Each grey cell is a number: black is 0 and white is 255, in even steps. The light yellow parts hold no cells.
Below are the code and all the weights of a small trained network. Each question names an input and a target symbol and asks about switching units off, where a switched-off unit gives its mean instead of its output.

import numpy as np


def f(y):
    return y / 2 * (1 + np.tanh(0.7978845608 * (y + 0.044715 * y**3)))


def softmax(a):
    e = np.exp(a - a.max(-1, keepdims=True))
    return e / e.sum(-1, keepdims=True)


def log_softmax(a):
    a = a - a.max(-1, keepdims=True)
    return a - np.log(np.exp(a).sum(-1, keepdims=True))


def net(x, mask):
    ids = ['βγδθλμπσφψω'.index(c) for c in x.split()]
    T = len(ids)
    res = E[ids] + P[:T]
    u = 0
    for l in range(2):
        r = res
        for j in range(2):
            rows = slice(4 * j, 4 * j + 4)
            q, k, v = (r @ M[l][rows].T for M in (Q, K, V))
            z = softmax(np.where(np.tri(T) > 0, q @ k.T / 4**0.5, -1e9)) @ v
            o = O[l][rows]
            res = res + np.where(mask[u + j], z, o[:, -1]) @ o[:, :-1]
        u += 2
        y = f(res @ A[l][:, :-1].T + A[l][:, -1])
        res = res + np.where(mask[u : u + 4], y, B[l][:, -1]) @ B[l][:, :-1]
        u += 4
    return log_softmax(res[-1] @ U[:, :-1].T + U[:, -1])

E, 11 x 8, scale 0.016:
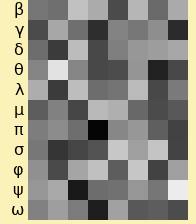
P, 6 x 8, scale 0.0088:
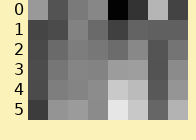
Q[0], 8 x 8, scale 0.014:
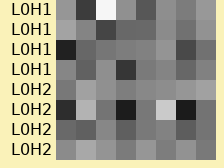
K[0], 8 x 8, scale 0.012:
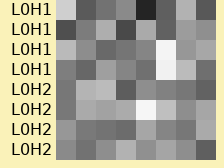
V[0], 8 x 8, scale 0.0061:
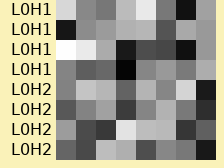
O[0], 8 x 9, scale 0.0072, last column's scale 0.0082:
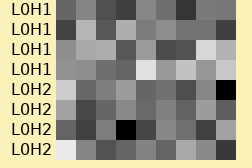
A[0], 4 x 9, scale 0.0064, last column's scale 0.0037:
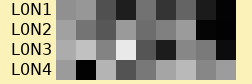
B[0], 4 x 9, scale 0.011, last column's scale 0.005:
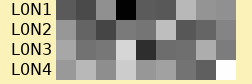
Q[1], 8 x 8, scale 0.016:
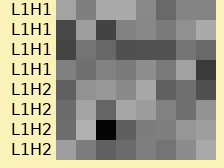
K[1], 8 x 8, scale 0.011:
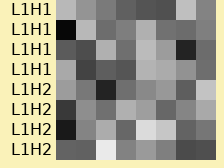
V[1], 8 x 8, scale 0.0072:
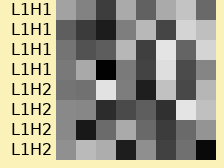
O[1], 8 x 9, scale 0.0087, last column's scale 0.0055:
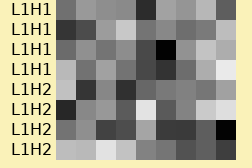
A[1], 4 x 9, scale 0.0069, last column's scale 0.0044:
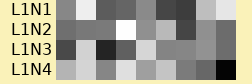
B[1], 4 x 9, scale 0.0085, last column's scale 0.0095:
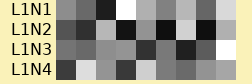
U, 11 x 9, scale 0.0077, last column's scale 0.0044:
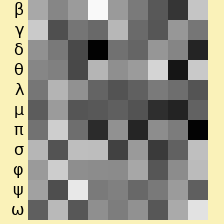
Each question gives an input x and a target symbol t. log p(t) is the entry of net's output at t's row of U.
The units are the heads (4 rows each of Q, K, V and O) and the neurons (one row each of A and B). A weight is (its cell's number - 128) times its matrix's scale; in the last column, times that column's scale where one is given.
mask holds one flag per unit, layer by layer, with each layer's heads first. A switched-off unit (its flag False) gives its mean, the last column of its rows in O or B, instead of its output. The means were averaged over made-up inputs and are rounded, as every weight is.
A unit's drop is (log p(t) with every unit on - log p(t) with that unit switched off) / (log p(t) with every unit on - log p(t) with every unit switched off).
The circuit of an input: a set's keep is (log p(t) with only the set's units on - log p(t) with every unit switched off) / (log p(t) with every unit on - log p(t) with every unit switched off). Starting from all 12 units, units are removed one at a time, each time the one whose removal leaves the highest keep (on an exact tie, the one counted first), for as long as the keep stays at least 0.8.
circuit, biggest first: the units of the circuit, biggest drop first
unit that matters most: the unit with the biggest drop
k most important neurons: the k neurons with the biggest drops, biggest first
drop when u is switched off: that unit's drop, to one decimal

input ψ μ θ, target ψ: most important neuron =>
L0N1
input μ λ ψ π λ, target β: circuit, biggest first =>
L1H2, L0H2, L0N4
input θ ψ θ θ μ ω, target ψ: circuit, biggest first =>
L1H2, L0N1, L0H2
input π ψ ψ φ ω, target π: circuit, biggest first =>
L0N1, L1H1
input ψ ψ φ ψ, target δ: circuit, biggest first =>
L1H2, L0N4
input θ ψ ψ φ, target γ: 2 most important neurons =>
L0N3, L1N1
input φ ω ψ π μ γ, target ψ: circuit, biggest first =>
L1H2, L0H2, L0N1
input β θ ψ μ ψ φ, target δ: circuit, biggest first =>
L1H2, L0H2, L0H1, L0N3
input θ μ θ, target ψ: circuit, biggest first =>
L1H2, L0N1, L0H2
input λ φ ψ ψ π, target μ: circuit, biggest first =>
L0H2, L1N3, L1H1
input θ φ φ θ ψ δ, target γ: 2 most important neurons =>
L0N3, L0N4
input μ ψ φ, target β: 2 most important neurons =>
L1N1, L0N1
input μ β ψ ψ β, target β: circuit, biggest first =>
L1H2, L0H2, L1N1
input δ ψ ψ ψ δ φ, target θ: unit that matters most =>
L0H2
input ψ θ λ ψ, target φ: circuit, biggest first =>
L0H2, L1H2, L1H1, L1N4
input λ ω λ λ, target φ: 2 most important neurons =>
L0N4, L1N4
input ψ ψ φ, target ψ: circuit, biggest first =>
L1N2, L1H1, L1N1, L0H1
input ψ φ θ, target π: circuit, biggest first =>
L1H2, L1H1
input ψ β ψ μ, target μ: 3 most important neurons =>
L1N3, L0N4, L1N1
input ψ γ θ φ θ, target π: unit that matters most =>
L0N1
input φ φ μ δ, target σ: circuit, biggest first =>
L0N4, L1H2
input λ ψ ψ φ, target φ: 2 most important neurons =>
L0N4, L1N4
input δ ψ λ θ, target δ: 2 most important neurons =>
L0N4, L0N1
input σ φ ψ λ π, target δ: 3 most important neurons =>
L0N1, L1N3, L0N4
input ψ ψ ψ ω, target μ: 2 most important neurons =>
L1N3, L0N4
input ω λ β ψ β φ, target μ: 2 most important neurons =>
L1N2, L1N3
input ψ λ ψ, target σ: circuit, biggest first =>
L1H2
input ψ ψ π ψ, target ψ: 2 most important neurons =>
L1N2, L0N4
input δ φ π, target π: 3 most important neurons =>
L0N1, L1N3, L0N3
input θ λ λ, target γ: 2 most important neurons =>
L0N3, L0N4
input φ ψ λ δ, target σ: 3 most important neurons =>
L0N4, L1N4, L1N2
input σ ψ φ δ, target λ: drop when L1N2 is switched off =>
0.3
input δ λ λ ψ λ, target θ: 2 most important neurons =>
L0N4, L1N2
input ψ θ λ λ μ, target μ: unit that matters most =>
L0H1
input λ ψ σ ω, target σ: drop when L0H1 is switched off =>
0.4
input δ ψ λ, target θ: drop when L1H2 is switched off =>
0.2
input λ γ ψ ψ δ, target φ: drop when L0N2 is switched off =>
0.0
